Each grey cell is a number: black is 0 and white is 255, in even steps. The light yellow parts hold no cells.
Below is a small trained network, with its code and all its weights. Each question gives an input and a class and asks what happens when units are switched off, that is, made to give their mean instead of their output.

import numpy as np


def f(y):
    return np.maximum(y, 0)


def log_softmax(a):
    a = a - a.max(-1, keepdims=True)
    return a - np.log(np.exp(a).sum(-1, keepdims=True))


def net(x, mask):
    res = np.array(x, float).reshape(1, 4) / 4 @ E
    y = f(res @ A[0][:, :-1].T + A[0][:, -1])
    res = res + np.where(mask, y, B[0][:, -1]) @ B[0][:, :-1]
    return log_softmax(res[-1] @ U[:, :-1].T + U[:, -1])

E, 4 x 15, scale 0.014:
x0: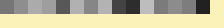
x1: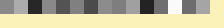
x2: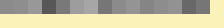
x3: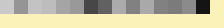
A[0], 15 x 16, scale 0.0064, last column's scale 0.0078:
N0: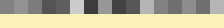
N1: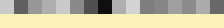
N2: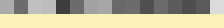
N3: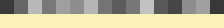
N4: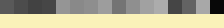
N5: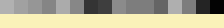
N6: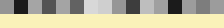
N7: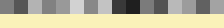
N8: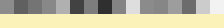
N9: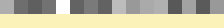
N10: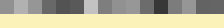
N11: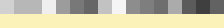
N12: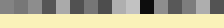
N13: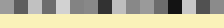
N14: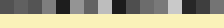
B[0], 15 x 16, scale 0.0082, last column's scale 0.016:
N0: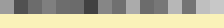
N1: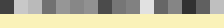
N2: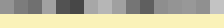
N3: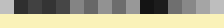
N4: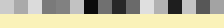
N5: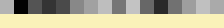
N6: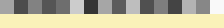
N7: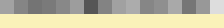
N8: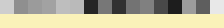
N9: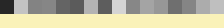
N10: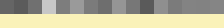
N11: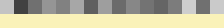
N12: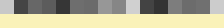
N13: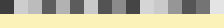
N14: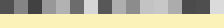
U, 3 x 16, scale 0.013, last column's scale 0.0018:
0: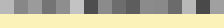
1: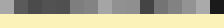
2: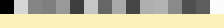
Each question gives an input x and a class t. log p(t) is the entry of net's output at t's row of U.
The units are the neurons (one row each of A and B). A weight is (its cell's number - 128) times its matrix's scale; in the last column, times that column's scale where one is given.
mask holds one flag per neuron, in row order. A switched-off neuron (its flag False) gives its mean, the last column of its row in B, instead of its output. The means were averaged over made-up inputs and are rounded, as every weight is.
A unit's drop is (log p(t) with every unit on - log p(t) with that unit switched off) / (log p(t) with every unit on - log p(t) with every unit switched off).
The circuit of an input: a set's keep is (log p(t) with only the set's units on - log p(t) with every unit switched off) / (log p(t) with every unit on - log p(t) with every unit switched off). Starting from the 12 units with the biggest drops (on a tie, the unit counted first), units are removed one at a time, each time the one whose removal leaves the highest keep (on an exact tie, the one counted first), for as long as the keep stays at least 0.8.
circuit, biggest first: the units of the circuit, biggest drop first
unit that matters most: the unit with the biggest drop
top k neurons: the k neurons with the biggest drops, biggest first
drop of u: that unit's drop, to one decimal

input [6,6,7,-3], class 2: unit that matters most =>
N14
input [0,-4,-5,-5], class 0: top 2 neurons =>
(N4; N12)
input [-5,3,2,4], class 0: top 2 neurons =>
(N8; N1)
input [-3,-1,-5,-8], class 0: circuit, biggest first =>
(N4; N8)
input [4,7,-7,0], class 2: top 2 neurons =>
(N14; N6)
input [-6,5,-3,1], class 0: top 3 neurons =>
(N8; N1; N3)
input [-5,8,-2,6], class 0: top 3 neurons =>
(N8; N1; N3)
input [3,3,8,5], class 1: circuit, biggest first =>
(N5; N8)
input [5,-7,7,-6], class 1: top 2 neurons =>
(N3; N8)
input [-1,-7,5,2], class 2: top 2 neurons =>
(N13; N9)
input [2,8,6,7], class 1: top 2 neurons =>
(N5; N8)
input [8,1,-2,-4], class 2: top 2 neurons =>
(N14; N12)
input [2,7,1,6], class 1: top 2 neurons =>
(N5; N8)
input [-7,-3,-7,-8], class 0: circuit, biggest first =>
(N4)
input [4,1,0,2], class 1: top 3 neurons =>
(N8; N13; N4)
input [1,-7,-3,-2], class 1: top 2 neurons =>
(N3; N8)
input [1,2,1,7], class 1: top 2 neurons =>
(N5; N8)
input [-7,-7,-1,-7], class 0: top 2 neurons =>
(N4; N8)
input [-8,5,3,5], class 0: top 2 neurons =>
(N8; N1)
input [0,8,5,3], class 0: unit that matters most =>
N3
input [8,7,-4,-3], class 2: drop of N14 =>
0.6
